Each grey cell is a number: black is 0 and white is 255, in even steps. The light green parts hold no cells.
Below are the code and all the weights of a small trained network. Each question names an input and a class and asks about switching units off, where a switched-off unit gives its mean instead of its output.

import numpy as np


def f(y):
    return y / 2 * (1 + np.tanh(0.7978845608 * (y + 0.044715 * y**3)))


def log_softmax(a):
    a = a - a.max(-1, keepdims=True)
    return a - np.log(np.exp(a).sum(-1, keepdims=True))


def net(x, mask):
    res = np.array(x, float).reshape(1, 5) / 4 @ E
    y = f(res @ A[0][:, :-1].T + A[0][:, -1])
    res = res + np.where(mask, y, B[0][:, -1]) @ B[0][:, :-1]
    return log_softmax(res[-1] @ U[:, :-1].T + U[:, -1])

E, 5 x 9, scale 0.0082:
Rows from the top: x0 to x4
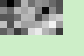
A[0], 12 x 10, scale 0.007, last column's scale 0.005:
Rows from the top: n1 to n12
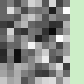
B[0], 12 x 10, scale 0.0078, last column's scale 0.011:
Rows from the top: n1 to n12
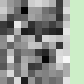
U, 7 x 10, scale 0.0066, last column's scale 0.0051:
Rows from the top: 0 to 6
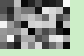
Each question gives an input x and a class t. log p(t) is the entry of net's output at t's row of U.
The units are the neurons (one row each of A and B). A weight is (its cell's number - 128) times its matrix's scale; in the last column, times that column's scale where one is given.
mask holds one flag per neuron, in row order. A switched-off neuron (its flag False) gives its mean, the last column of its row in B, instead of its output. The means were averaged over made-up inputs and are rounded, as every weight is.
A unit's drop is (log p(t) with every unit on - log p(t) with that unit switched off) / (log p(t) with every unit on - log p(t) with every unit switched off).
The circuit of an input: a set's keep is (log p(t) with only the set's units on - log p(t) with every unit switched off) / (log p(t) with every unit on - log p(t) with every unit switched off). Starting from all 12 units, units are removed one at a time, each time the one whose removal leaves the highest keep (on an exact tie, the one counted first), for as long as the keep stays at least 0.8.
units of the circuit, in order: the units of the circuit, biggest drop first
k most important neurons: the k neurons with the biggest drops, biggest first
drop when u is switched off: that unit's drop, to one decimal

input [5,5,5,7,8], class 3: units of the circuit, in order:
(n1)
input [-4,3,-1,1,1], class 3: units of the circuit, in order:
(n4 n9)
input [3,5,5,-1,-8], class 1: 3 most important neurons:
(n4 n9 n8)
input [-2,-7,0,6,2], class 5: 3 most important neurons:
(n5 n4 n2)
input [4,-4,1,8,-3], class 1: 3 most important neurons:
(n5 n2 n9)
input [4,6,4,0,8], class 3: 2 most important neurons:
(n1 n3)
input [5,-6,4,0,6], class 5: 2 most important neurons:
(n8 n9)
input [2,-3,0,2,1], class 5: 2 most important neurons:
(n5 n4)
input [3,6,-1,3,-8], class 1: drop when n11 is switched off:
-0.1
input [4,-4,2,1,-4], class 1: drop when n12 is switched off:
-0.1
